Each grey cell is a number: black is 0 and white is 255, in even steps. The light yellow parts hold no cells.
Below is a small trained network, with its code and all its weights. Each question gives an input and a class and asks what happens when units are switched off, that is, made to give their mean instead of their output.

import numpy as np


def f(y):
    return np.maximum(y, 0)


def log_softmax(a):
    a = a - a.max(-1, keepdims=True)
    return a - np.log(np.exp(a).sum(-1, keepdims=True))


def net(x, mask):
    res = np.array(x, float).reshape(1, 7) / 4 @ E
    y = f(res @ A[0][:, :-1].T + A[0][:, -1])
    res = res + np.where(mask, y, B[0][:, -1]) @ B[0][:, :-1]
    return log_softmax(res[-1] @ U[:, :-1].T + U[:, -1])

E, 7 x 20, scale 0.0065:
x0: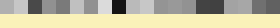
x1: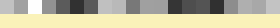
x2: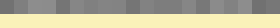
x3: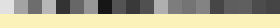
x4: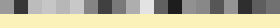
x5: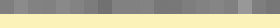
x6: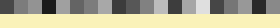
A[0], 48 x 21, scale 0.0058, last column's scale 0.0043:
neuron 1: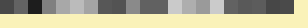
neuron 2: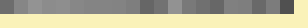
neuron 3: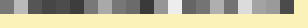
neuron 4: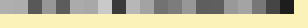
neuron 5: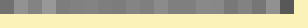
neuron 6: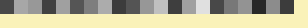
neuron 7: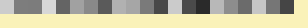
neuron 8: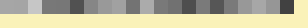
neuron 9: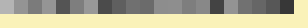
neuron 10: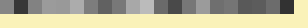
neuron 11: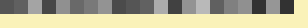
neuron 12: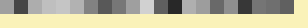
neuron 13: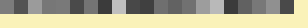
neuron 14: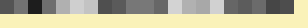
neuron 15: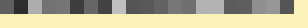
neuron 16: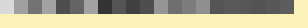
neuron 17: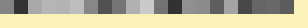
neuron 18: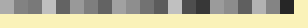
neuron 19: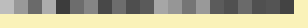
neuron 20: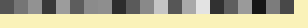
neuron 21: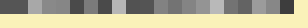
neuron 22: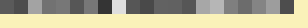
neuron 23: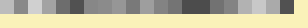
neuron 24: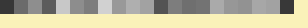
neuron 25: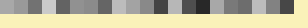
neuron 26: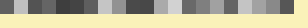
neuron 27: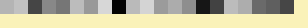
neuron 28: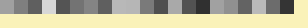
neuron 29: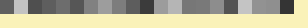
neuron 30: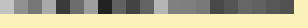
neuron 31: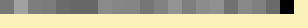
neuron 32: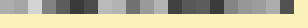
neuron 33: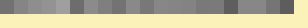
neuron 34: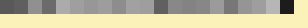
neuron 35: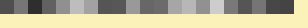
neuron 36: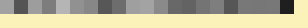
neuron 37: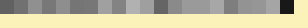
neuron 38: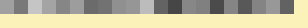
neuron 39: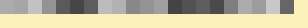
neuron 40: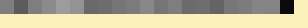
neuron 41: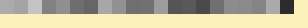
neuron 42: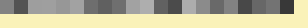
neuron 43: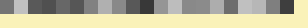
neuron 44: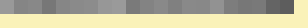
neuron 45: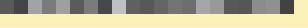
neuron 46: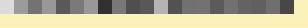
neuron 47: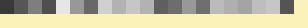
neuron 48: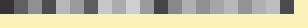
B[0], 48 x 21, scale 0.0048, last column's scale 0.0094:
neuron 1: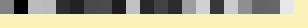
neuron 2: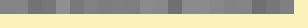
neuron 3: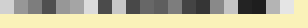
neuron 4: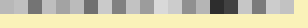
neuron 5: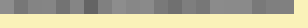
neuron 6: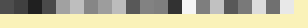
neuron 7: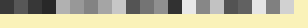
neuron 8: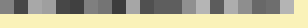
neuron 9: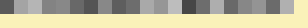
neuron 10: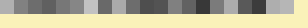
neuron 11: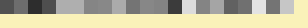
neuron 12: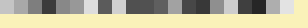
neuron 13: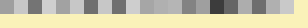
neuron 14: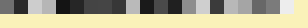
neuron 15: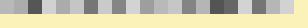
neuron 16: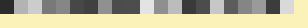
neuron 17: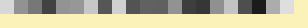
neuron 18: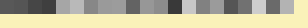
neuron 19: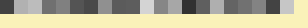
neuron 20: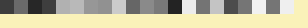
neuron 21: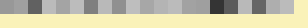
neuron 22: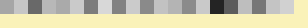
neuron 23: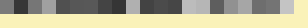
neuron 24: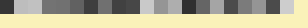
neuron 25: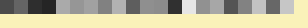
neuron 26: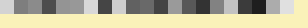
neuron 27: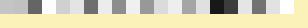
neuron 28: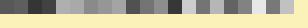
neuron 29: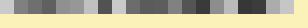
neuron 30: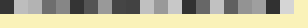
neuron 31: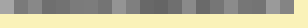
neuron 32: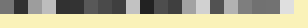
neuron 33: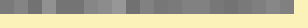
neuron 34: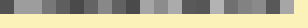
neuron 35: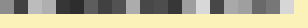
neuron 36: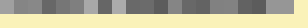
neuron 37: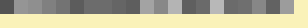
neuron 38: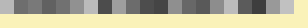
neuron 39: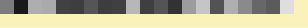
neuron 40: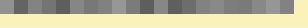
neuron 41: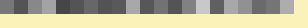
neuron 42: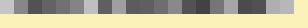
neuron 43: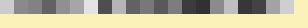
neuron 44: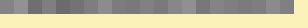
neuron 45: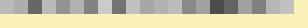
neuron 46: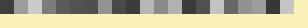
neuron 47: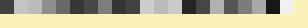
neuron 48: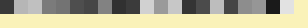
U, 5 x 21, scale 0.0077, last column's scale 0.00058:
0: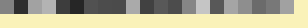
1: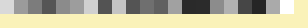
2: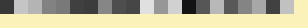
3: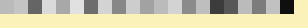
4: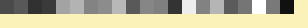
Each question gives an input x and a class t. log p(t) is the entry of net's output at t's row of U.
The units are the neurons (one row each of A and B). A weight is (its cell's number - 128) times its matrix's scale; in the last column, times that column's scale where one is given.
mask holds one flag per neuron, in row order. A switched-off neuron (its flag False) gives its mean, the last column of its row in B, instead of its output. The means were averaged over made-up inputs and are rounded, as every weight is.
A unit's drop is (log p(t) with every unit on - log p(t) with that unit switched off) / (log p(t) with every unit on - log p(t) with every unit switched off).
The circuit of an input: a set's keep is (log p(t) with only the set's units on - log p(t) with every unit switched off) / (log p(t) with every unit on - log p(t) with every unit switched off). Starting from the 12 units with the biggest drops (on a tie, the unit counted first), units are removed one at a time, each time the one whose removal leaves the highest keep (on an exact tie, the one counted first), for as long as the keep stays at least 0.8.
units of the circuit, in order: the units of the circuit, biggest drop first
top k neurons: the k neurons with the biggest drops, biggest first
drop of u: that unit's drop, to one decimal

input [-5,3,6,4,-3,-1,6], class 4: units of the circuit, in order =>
[neuron 20]
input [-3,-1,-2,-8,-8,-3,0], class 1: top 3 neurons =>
[neuron 3; neuron 26; neuron 43]
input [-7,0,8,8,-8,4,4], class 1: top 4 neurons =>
[neuron 26; neuron 3; neuron 29; neuron 43]
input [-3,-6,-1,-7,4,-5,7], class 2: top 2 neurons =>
[neuron 47; neuron 48]
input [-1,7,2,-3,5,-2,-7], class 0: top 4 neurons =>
[neuron 39; neuron 32; neuron 23; neuron 20]
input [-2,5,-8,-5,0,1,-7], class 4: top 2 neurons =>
[neuron 7; neuron 25]
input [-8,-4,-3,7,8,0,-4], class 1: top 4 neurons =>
[neuron 12; neuron 17; neuron 27; neuron 10]
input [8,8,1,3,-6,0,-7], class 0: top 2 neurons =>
[neuron 39; neuron 32]
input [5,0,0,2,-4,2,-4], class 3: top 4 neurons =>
[neuron 27; neuron 4; neuron 12; neuron 17]
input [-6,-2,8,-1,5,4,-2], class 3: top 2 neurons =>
[neuron 22; neuron 15]
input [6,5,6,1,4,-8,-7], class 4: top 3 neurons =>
[neuron 7; neuron 25; neuron 28]
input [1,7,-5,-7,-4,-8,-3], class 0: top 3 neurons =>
[neuron 39; neuron 32; neuron 23]
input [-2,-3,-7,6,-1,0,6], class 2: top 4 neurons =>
[neuron 16; neuron 30; neuron 19; neuron 46]
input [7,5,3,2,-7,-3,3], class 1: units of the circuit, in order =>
[neuron 26]
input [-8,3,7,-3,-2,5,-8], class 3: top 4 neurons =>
[neuron 22; neuron 15; neuron 13; neuron 21]
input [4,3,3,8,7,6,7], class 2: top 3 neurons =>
[neuron 16; neuron 30; neuron 46]
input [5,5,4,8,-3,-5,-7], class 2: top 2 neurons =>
[neuron 30; neuron 16]
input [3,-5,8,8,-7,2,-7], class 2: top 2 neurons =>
[neuron 30; neuron 16]
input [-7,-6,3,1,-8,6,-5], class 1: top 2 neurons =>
[neuron 3; neuron 26]
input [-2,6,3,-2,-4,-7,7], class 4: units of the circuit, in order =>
[neuron 6]
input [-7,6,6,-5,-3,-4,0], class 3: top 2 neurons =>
[neuron 22; neuron 15]
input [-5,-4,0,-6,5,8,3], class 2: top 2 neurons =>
[neuron 47; neuron 48]
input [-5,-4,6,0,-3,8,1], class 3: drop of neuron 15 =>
0.2
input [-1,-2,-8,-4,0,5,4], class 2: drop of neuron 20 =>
-0.1
